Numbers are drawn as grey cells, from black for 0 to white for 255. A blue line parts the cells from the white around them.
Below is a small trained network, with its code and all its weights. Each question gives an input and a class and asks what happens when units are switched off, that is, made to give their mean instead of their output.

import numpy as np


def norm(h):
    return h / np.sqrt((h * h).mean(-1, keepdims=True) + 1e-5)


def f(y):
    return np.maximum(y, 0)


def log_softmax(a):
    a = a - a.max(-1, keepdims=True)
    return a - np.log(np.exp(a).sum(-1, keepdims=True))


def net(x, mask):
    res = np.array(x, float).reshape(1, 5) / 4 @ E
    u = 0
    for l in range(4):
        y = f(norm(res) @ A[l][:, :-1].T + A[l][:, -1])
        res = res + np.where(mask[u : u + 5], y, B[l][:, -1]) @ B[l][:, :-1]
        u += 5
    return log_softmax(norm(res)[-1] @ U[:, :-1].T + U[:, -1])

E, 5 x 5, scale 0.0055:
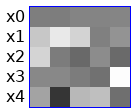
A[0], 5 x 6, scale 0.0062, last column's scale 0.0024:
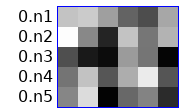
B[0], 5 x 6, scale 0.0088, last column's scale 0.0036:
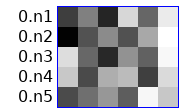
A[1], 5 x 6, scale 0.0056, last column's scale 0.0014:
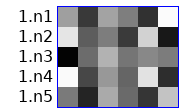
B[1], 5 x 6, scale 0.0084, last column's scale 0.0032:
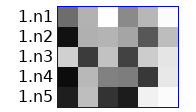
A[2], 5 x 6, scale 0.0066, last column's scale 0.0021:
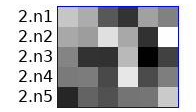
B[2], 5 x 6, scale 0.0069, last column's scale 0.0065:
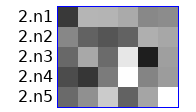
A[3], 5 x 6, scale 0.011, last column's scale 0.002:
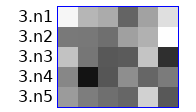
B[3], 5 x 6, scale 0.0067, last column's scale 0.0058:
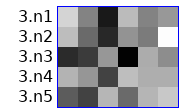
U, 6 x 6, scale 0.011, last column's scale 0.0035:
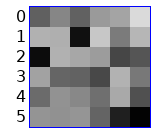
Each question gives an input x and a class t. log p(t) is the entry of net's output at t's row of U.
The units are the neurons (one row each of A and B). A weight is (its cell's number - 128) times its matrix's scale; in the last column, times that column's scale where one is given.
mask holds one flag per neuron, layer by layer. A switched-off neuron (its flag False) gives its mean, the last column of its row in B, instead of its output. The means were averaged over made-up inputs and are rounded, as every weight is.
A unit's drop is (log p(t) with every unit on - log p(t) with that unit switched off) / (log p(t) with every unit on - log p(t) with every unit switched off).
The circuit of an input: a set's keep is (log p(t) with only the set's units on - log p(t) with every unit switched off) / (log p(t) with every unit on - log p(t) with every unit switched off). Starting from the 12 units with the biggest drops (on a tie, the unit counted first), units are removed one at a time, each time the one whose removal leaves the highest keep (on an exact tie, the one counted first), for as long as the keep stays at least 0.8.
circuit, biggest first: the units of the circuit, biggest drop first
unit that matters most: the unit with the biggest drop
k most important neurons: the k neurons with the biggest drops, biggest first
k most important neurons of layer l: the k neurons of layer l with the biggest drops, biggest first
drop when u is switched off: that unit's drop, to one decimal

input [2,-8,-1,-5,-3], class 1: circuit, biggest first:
[0.n3, 3.n4]
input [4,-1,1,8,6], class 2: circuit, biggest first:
[1.n4, 0.n1, 1.n2]
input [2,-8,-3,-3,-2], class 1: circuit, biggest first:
[0.n3, 3.n4]
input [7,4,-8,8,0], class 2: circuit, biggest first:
[1.n4, 0.n1, 0.n4, 1.n2]
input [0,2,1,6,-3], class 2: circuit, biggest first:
[1.n4, 0.n4]
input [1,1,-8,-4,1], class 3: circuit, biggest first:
[1.n3, 0.n1]
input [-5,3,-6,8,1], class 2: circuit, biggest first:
[1.n4, 0.n1, 0.n4, 1.n2]
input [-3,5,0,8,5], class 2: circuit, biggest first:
[1.n4, 1.n2]
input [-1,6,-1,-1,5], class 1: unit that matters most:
0.n1
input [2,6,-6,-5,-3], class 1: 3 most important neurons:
[0.n2, 1.n5, 1.n4]
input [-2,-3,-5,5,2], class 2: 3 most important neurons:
[0.n1, 0.n2, 1.n4]
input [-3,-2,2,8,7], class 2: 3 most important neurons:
[1.n4, 0.n1, 1.n2]
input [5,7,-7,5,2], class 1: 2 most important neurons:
[0.n2, 3.n1]
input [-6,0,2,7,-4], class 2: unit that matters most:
0.n4
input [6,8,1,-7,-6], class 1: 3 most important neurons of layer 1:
[1.n4, 1.n5, 1.n2]
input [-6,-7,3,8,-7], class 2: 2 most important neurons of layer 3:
[3.n4, 3.n1]
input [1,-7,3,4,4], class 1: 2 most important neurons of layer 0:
[0.n3, 0.n5]
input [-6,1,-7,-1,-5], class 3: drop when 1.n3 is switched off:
0.5
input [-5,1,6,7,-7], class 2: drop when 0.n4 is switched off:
0.4
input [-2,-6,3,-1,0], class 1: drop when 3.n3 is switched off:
0.0
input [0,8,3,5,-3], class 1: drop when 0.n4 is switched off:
0.1
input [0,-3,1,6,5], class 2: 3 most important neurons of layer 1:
[1.n4, 1.n2, 1.n3]
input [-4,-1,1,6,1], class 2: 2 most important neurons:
[1.n4, 0.n1]
